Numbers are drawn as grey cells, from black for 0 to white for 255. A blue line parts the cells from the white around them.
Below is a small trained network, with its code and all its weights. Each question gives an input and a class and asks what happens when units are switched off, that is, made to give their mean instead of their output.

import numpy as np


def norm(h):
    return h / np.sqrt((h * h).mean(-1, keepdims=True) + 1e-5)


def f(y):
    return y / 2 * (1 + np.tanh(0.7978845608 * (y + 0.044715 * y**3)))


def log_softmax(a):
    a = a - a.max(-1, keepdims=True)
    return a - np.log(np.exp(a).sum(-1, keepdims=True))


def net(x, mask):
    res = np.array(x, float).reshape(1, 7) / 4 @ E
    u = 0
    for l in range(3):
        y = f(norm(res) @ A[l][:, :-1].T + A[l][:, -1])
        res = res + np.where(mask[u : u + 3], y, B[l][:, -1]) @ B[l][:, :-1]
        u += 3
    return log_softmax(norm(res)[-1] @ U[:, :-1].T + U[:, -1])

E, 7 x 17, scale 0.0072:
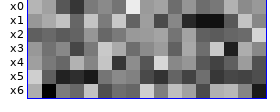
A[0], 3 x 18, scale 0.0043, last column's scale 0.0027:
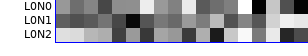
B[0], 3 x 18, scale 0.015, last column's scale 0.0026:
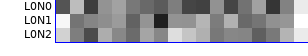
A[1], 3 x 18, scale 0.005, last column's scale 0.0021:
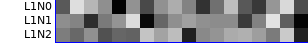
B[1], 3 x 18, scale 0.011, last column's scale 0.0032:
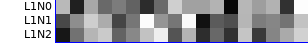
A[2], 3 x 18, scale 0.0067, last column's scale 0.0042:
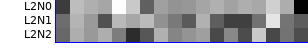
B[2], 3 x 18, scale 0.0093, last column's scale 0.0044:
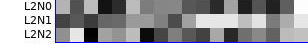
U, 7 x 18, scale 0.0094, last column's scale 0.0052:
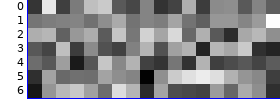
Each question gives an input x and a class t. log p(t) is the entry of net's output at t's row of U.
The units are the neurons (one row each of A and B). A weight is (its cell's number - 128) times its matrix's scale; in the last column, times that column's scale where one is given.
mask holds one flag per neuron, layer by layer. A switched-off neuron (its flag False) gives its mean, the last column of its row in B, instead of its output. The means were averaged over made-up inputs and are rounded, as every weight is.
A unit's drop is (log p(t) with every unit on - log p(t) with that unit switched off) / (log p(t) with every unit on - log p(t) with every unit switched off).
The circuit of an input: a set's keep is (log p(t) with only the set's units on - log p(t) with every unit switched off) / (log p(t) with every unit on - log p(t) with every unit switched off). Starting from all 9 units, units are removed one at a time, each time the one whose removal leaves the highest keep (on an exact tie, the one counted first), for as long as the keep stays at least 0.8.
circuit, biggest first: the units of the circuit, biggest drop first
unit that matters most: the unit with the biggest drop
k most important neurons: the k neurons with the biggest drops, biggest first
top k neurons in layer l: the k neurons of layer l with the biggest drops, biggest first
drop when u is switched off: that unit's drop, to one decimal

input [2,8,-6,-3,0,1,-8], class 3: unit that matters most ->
L1N0
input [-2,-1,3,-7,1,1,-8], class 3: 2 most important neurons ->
[L1N0, L0N0]
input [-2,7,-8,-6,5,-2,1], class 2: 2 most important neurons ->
[L0N2, L0N0]
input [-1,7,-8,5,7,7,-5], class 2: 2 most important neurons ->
[L0N2, L2N0]
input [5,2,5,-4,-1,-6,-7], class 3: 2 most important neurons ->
[L1N0, L0N2]
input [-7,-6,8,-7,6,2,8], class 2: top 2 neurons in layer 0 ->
[L0N1, L0N0]
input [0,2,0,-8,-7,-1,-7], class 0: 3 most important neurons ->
[L2N2, L1N1, L0N2]
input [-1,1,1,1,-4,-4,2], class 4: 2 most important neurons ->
[L2N0, L1N1]
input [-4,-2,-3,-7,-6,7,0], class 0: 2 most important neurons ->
[L2N2, L2N0]
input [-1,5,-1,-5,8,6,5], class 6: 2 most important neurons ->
[L1N1, L2N0]
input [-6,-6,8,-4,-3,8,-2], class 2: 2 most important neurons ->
[L0N1, L2N0]
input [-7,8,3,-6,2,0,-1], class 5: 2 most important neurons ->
[L2N1, L0N0]
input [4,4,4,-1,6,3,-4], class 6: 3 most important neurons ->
[L1N1, L0N2, L2N0]
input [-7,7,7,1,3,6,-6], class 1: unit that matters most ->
L0N2
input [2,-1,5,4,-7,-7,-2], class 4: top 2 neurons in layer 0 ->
[L0N2, L0N1]
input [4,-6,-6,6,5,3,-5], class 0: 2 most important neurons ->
[L0N0, L0N1]
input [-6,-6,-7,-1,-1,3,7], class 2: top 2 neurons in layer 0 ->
[L0N2, L0N0]
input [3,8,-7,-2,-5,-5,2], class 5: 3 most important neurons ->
[L2N1, L0N1, L1N0]
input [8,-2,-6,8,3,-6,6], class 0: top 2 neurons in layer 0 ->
[L0N0, L0N1]
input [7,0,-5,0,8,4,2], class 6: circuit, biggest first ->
[L1N1]
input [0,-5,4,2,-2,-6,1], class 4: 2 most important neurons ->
[L2N0, L0N2]
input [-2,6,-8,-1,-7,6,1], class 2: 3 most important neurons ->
[L0N2, L2N0, L1N1]
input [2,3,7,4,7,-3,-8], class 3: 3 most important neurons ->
[L1N0, L0N2, L1N2]
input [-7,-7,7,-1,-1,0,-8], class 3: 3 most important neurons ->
[L1N0, L0N2, L2N1]
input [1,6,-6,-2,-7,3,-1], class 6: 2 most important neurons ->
[L1N2, L0N1]
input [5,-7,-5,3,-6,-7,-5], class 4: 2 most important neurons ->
[L2N0, L1N1]
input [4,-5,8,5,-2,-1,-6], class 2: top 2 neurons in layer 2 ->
[L2N1, L2N2]
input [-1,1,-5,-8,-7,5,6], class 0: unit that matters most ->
L2N2
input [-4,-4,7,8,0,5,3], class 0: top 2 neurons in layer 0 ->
[L0N0, L0N2]
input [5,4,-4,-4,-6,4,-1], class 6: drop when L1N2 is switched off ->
1.2
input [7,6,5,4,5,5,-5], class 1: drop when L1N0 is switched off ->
0.4
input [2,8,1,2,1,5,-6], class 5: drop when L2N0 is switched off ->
0.1
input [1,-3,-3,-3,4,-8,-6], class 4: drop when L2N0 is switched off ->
0.9
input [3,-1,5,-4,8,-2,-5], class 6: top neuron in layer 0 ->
[L0N2]
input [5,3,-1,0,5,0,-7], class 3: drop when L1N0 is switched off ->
1.0
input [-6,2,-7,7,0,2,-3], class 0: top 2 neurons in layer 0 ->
[L0N0, L0N1]
